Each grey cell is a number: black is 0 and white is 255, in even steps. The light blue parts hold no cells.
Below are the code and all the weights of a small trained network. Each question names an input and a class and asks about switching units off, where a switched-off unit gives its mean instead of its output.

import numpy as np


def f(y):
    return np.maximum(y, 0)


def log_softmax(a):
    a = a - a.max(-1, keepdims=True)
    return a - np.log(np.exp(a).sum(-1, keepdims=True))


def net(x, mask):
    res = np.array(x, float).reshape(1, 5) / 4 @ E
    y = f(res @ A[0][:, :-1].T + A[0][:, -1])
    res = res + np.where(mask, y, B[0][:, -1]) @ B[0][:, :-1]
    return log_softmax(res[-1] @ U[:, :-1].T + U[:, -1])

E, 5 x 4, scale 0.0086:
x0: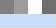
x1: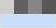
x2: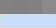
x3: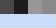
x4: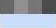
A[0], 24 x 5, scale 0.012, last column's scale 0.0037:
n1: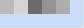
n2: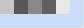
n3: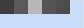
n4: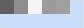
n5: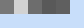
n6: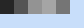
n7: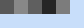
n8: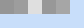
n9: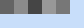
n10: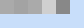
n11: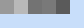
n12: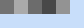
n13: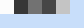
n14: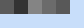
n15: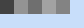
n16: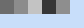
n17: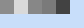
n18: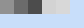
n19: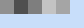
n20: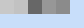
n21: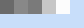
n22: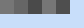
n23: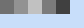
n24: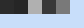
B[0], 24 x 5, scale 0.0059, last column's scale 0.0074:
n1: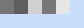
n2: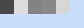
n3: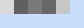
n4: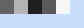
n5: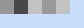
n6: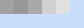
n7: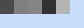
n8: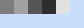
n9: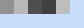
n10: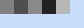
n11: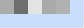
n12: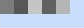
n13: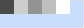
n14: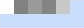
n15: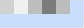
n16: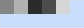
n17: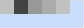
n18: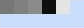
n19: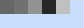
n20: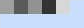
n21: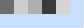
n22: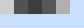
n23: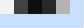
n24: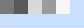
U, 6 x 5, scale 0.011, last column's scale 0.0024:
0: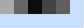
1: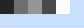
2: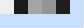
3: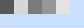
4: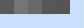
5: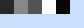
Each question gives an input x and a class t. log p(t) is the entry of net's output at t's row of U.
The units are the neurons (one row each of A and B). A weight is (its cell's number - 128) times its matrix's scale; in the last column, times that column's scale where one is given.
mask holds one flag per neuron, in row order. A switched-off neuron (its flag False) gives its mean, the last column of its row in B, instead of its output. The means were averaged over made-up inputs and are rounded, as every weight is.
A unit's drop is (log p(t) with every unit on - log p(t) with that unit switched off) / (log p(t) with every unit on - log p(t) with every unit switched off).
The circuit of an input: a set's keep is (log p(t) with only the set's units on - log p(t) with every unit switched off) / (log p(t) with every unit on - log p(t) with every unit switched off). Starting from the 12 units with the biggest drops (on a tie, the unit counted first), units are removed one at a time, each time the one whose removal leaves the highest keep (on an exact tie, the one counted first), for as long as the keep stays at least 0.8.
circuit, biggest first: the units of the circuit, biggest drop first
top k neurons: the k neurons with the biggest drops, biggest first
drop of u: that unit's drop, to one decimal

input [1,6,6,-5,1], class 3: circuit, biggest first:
(n13)
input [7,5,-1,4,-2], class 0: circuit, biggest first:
(n23; n4; n16)
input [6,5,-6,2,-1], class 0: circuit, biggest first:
(n23; n16; n4)
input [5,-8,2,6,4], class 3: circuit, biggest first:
(n6; n15)
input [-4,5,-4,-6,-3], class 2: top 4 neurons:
(n4; n20; n1; n11)
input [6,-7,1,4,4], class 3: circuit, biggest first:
(n6; n15)
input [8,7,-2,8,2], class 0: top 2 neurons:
(n4; n16)
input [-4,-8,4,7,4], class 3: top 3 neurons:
(n15; n6; n21)
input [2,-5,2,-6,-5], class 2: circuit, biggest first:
(n17; n13)
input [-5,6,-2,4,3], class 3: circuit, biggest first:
(n13; n2)
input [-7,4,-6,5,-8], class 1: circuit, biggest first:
(n13; n19)
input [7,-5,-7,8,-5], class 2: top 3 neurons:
(n24; n3; n6)
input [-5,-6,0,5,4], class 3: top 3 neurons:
(n15; n6; n23)
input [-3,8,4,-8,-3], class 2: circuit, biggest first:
(n1)
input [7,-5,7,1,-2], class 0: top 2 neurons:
(n23; n4)
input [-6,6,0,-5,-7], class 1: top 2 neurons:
(n13; n1)
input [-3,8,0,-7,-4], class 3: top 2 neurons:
(n13; n2)
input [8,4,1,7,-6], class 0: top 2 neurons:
(n4; n23)
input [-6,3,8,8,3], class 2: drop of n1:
-0.1
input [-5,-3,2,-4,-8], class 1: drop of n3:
0.2
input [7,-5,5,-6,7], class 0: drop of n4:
0.2
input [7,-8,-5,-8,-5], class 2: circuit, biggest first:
(n17)
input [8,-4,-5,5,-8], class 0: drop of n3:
0.1
